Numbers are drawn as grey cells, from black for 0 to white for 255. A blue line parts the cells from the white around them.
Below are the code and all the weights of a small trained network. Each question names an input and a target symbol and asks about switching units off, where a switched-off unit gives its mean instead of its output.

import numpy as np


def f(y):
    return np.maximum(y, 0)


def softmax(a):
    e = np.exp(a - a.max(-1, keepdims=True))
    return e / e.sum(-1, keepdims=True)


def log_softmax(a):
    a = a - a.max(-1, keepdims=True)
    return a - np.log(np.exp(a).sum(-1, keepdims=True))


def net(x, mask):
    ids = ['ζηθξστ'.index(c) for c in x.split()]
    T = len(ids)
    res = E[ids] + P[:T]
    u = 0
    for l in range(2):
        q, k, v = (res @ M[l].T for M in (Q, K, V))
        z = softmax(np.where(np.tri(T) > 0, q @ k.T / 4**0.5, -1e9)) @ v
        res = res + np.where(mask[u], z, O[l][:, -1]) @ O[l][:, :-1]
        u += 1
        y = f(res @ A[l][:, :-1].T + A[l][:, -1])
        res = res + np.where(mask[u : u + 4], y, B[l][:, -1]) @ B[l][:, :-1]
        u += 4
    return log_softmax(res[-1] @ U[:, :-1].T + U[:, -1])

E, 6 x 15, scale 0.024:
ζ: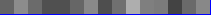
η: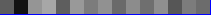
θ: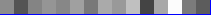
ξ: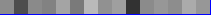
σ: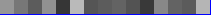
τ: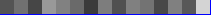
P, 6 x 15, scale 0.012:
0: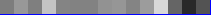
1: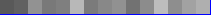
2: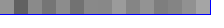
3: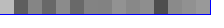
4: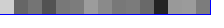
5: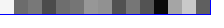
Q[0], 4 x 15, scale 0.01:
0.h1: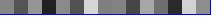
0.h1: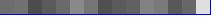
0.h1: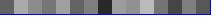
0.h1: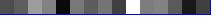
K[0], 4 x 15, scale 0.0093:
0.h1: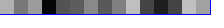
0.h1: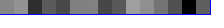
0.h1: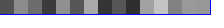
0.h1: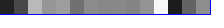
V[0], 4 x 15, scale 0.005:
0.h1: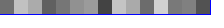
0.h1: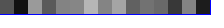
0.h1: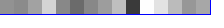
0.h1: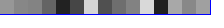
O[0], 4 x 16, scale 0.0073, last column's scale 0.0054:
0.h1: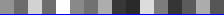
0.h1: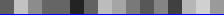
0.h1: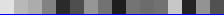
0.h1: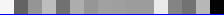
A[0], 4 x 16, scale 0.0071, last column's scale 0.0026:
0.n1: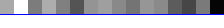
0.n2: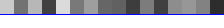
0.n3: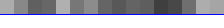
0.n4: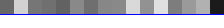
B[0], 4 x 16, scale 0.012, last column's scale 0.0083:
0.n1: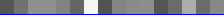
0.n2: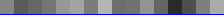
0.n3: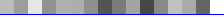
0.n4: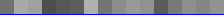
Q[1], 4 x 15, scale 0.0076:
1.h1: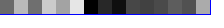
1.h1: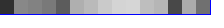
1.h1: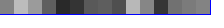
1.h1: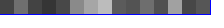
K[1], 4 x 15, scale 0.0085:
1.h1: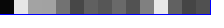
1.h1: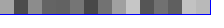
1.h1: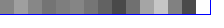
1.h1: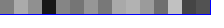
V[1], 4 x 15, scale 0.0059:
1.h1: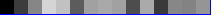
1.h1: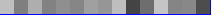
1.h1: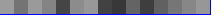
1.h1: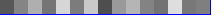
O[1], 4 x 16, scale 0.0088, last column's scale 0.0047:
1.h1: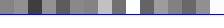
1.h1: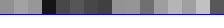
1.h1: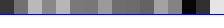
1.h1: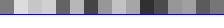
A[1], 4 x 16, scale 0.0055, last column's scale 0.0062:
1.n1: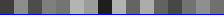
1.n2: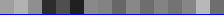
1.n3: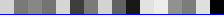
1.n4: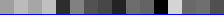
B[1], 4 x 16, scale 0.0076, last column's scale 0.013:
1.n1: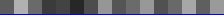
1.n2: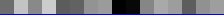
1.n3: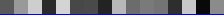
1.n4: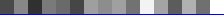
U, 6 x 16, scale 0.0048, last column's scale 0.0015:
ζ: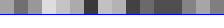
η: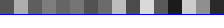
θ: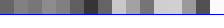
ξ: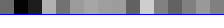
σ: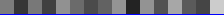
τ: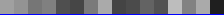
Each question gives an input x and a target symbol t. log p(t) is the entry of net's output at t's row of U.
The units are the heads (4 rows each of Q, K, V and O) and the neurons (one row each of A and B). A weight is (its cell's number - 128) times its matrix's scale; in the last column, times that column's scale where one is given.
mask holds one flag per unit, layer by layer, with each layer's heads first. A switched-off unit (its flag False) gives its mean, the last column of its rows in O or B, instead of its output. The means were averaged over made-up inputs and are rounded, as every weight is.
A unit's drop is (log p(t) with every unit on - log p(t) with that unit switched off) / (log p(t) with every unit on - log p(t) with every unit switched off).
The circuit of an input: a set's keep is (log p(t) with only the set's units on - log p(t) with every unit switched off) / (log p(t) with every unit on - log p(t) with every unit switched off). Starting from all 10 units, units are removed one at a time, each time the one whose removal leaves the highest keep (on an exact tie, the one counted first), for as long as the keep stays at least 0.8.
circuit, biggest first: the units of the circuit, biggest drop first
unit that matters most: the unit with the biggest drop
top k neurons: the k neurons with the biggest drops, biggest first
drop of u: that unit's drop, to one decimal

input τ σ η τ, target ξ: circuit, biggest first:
(0.h1, 1.h1, 0.n3)
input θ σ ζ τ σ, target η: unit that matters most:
1.n4
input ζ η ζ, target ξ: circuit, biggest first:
(0.h1, 1.h1, 0.n3)
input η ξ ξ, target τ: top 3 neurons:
(1.n2, 0.n1, 1.n4)
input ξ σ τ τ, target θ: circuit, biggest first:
(0.h1, 1.h1, 0.n1)
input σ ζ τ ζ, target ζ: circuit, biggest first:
(0.h1, 1.h1, 1.n4)
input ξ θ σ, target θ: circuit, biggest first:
(0.h1, 1.h1, 0.n1)
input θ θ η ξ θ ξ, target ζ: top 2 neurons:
(0.n2, 1.n4)
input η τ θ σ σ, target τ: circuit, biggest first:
(0.h1, 1.n2)
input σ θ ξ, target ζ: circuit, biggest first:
(0.n2, 1.h1, 0.h1)
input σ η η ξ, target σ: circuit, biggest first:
(1.n3, 0.h1, 0.n2, 1.h1)
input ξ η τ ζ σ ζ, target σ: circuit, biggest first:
(0.h1, 1.h1, 1.n4)
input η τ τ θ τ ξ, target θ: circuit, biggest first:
(0.h1, 1.h1)
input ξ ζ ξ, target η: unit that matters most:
1.n3
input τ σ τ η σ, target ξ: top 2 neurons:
(0.n3, 1.n4)
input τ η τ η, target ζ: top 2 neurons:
(1.n4, 0.n2)
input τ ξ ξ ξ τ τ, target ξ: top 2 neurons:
(1.n4, 0.n3)
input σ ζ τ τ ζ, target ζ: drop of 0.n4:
0.0
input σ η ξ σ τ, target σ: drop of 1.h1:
0.8
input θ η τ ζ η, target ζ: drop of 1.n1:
0.1
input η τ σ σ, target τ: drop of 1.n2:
0.2
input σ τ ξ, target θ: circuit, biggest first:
(1.h1)
